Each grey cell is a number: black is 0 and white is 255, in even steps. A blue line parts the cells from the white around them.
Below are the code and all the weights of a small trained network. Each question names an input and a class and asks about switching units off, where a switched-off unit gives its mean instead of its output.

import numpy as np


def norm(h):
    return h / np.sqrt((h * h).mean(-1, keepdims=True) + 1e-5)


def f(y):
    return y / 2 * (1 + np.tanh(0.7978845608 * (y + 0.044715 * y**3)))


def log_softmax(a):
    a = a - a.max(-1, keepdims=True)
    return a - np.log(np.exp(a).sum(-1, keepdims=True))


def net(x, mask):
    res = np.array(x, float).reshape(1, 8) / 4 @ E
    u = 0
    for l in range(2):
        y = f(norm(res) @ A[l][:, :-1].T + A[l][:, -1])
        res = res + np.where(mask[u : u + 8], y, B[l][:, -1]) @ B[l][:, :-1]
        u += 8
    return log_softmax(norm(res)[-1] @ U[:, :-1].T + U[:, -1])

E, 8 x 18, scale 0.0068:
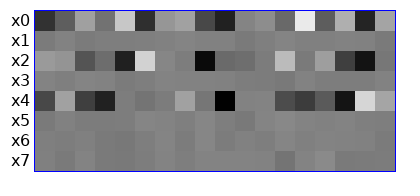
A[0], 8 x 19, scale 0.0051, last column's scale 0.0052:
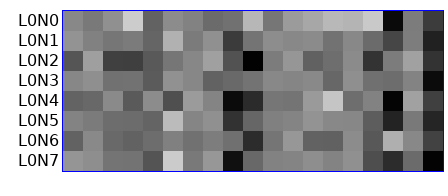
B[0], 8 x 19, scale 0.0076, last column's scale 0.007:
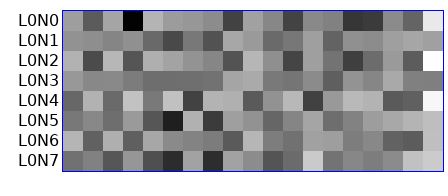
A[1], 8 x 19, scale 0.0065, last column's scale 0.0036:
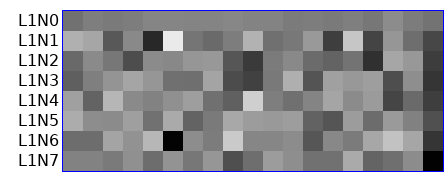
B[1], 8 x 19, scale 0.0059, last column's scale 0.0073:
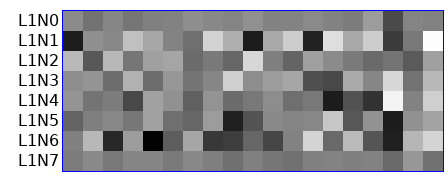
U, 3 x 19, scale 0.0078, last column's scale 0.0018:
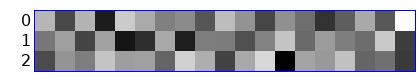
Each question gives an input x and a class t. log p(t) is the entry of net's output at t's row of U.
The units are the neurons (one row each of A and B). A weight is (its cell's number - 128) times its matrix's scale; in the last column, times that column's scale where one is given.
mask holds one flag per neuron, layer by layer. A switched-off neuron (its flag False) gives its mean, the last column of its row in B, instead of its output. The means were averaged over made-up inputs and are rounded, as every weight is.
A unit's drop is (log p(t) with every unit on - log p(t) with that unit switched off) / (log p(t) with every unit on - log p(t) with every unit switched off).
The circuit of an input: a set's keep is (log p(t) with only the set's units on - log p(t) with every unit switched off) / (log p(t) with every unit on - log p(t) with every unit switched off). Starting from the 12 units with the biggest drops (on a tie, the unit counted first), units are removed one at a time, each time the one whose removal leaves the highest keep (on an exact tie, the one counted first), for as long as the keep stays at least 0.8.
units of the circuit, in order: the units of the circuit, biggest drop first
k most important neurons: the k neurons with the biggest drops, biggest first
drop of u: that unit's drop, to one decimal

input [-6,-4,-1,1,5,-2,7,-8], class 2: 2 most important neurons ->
[L1N1, L0N0]
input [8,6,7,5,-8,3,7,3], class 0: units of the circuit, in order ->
[L0N0]
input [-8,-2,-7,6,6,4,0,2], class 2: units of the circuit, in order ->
[L0N0, L0N2]
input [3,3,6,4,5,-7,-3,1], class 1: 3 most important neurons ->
[L0N7, L0N5, L0N0]
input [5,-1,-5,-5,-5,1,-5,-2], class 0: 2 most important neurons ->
[L0N0, L0N5]
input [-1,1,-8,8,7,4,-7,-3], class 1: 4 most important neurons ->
[L1N6, L0N0, L0N2, L1N4]
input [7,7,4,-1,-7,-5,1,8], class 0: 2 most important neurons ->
[L0N0, L1N1]
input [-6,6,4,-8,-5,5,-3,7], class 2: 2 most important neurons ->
[L1N1, L0N2]
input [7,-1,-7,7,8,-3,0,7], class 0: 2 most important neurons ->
[L1N1, L0N2]
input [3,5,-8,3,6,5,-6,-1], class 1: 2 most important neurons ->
[L1N6, L0N0]
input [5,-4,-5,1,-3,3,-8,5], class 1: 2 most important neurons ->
[L1N6, L1N1]
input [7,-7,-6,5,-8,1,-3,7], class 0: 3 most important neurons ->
[L0N0, L1N1, L1N4]
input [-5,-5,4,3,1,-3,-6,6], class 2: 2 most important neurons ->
[L1N1, L1N6]
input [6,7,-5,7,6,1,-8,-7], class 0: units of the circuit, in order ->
[L1N1]
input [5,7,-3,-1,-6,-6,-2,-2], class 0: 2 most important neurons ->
[L0N0, L1N1]
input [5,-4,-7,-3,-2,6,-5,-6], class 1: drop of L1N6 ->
0.9
